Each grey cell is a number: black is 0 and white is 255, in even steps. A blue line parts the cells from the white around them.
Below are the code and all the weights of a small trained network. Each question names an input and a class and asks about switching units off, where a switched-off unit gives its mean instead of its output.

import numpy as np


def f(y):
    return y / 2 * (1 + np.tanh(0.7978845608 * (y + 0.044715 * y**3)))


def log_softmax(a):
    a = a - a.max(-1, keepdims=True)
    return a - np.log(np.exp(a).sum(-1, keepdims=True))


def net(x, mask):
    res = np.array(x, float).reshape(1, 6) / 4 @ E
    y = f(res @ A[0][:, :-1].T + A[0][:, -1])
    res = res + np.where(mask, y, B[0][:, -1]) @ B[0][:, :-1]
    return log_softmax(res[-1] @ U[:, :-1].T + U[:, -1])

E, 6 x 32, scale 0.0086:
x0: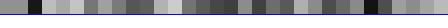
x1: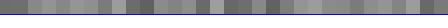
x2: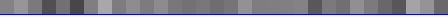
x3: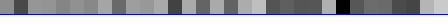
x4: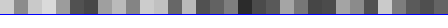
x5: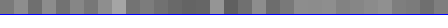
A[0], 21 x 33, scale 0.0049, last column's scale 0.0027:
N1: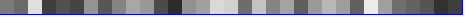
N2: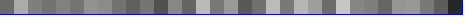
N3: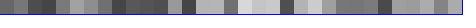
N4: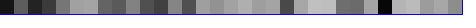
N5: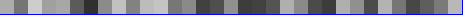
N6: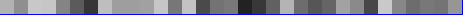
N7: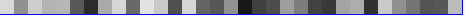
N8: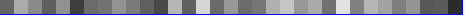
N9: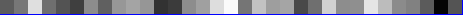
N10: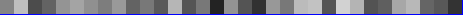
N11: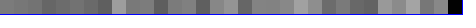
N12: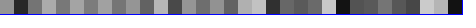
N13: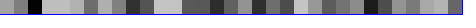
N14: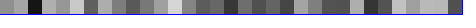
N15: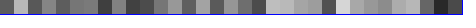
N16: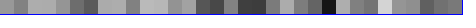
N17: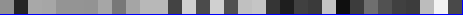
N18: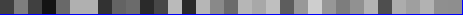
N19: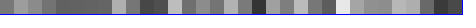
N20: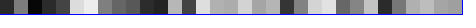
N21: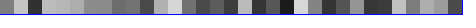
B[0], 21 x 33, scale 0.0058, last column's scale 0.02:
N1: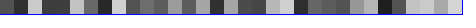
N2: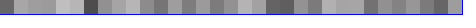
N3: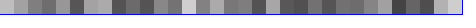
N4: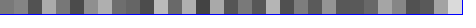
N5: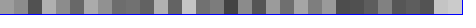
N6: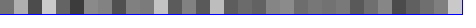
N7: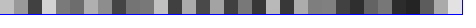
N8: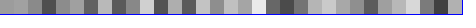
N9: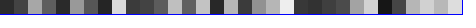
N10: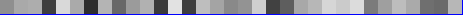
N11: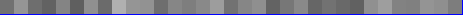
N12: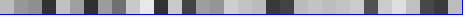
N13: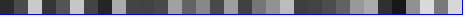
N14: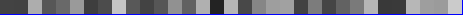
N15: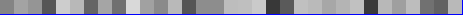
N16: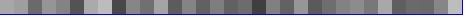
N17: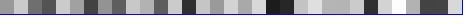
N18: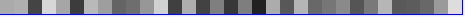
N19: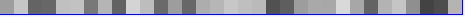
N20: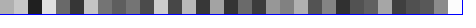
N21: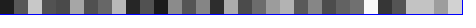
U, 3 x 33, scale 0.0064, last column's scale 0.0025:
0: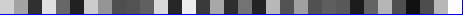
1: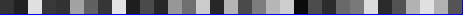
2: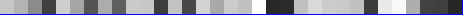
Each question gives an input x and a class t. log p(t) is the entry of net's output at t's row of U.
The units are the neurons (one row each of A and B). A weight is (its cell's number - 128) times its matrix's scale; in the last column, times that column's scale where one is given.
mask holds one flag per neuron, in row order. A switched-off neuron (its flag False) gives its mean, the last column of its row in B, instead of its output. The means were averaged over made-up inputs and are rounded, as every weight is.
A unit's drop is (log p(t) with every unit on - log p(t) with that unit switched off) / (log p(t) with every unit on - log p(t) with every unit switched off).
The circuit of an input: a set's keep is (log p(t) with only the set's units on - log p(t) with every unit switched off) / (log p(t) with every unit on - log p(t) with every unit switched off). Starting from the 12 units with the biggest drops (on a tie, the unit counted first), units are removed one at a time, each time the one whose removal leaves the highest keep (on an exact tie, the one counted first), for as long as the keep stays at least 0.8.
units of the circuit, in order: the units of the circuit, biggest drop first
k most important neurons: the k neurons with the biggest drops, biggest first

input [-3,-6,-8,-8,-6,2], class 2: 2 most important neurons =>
(N15, N8)
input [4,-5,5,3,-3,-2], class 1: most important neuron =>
(N7)
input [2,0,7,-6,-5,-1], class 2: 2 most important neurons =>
(N10, N15)
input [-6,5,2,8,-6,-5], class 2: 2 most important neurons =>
(N17, N12)
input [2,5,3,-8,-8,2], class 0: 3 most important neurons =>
(N20, N18, N4)
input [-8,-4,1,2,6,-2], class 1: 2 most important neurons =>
(N9, N1)
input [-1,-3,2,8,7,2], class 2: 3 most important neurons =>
(N17, N12, N20)
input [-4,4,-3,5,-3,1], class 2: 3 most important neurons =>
(N17, N12, N13)
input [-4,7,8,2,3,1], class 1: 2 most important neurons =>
(N20, N18)
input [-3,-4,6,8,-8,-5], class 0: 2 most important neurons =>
(N20, N4)
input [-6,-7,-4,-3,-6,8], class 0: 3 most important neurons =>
(N20, N18, N13)
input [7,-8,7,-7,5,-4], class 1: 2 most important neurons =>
(N13, N21)
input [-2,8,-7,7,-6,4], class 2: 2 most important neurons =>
(N17, N12)
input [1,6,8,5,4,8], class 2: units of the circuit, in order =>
(N17)
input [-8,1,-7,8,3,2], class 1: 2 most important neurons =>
(N9, N1)
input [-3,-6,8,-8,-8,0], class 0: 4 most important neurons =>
(N20, N18, N4, N17)
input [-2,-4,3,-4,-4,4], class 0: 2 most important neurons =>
(N17, N20)
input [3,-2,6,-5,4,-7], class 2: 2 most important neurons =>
(N10, N20)
